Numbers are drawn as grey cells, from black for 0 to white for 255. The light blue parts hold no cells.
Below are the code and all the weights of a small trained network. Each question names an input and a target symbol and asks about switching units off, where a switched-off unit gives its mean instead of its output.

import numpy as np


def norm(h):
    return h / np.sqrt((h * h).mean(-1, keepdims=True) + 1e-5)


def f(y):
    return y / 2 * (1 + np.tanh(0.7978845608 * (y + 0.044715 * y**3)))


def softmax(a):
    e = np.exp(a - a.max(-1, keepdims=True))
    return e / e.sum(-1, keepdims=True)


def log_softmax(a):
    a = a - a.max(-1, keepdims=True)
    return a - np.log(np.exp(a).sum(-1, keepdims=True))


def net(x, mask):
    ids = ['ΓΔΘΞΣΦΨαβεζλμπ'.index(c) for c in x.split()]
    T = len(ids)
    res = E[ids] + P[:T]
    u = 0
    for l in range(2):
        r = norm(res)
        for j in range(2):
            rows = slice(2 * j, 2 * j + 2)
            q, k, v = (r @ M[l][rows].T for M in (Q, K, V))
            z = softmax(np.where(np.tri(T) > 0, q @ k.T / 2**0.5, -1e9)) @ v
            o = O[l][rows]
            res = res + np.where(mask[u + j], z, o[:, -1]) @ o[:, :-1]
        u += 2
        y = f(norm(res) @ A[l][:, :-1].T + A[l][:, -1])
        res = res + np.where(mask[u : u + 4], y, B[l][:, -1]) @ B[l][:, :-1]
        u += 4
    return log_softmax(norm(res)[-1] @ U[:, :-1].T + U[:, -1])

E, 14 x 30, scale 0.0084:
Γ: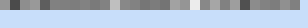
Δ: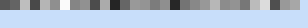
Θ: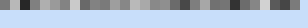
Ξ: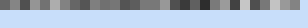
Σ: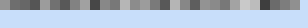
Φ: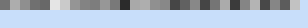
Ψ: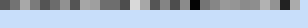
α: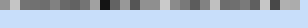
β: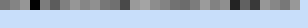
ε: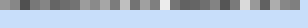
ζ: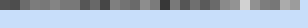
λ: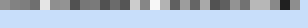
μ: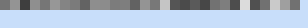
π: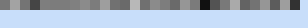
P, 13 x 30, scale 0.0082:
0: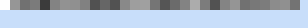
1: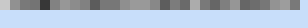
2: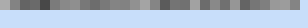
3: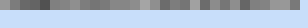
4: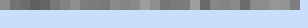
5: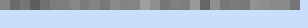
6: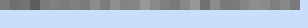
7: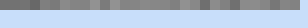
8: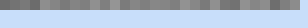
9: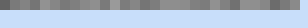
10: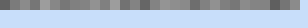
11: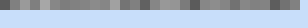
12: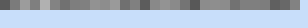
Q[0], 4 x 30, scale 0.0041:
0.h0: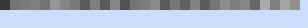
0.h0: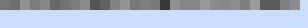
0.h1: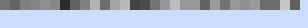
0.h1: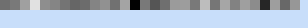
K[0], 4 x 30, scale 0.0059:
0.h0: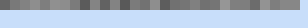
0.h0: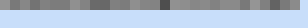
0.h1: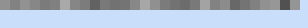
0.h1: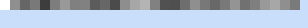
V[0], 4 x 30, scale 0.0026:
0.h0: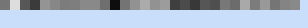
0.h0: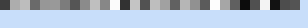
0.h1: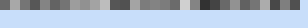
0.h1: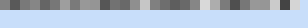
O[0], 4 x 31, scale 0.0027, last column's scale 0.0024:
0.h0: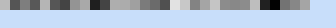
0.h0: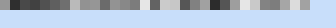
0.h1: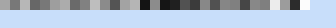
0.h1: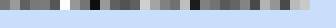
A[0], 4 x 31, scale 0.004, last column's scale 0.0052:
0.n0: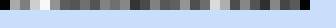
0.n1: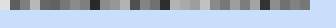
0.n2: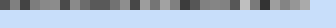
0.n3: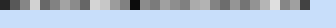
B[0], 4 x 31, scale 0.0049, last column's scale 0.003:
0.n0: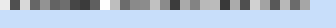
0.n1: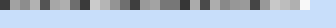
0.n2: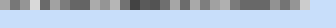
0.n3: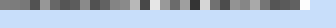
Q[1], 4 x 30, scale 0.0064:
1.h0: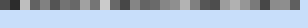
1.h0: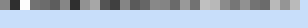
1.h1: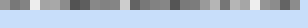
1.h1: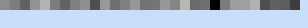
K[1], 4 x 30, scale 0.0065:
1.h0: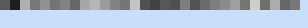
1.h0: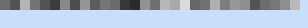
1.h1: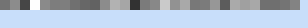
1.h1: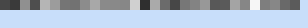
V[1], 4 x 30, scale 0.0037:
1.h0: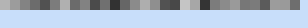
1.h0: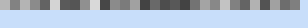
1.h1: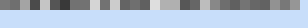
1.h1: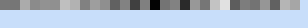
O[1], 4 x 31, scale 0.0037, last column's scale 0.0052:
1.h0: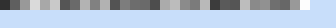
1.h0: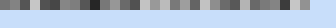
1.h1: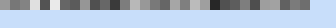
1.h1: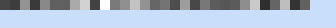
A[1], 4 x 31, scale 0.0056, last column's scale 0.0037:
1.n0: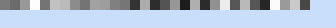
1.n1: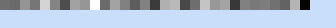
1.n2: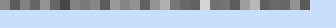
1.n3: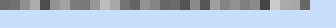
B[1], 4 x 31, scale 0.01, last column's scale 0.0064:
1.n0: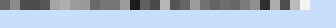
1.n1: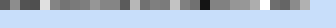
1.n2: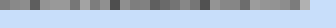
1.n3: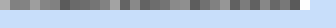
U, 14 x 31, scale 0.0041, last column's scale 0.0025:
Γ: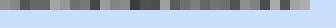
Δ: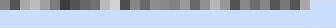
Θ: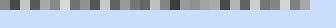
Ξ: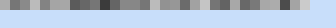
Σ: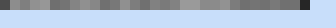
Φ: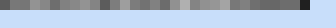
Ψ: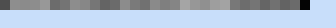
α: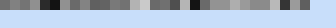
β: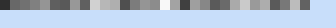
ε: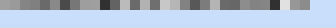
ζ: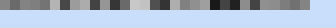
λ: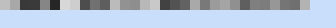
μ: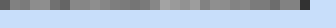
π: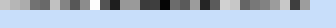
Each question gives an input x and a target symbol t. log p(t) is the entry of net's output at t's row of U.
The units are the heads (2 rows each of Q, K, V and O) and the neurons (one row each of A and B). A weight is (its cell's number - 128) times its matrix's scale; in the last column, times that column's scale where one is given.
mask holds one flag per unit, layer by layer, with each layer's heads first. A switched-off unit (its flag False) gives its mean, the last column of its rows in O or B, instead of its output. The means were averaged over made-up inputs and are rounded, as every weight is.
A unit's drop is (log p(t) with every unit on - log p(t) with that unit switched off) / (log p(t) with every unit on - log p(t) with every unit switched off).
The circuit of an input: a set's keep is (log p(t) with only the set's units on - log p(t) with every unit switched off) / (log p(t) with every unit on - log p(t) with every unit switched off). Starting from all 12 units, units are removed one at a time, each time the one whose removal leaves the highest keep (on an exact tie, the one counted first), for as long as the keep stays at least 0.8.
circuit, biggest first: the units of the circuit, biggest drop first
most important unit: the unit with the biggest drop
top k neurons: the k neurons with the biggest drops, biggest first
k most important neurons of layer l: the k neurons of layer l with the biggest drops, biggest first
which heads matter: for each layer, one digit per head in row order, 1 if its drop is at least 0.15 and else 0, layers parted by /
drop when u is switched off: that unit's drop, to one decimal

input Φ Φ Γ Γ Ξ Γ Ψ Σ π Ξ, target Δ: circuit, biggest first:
0.n0; 1.n3
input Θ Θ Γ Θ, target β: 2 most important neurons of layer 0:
0.n3; 0.n2
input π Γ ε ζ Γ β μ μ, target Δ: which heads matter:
10 / 00
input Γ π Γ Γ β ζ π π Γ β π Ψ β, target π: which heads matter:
01 / 00
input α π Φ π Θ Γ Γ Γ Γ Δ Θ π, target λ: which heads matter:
00 / 11
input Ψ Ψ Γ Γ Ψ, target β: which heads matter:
01 / 11
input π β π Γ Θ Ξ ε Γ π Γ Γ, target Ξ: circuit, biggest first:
0.h0; 1.h1; 0.n3
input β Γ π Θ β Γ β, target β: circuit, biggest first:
1.n1
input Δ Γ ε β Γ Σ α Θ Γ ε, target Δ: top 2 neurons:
0.n0; 0.n2
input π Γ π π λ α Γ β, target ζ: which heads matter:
00 / 01
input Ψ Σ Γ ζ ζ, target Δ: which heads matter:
10 / 01
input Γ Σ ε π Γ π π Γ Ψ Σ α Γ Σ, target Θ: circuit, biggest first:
0.n0; 0.h0
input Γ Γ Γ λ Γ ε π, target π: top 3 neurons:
1.n0; 1.n1; 0.n2
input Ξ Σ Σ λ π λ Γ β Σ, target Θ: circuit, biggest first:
0.h0; 0.n0
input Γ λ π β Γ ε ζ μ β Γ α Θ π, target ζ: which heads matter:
01 / 01
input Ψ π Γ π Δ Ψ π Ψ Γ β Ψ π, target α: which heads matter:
01 / 10
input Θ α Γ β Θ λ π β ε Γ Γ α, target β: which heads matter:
00 / 00
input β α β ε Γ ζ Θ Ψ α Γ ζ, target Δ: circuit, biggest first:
0.n0; 0.h0; 1.n0
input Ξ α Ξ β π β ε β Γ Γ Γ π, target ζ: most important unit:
1.h1
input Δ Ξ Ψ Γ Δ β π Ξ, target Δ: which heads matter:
11 / 01
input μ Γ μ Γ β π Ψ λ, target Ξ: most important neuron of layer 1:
1.n3
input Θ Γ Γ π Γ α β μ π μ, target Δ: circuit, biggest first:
0.n0; 0.h0
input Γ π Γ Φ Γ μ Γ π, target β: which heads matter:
01 / 11
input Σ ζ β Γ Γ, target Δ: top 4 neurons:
0.n3; 0.n1; 1.n0; 1.n3
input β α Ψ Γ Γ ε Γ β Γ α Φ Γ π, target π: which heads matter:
00 / 11
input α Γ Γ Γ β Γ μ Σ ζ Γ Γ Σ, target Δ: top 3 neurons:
0.n0; 0.n2; 1.n0
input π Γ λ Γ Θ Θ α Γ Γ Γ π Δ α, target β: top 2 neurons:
1.n1; 0.n3
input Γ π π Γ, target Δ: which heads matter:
10 / 01
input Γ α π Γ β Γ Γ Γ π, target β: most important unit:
0.h1
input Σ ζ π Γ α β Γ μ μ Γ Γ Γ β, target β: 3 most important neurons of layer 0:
0.n3; 0.n2; 0.n0
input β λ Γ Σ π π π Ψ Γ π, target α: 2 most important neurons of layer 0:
0.n1; 0.n3
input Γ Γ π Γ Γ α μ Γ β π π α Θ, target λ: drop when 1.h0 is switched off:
0.9
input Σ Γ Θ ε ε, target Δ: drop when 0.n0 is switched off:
1.0
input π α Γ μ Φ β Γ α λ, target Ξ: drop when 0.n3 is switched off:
-0.1
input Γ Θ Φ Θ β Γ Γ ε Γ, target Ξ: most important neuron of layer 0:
0.n3
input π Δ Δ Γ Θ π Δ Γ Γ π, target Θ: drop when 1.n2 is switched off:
0.2
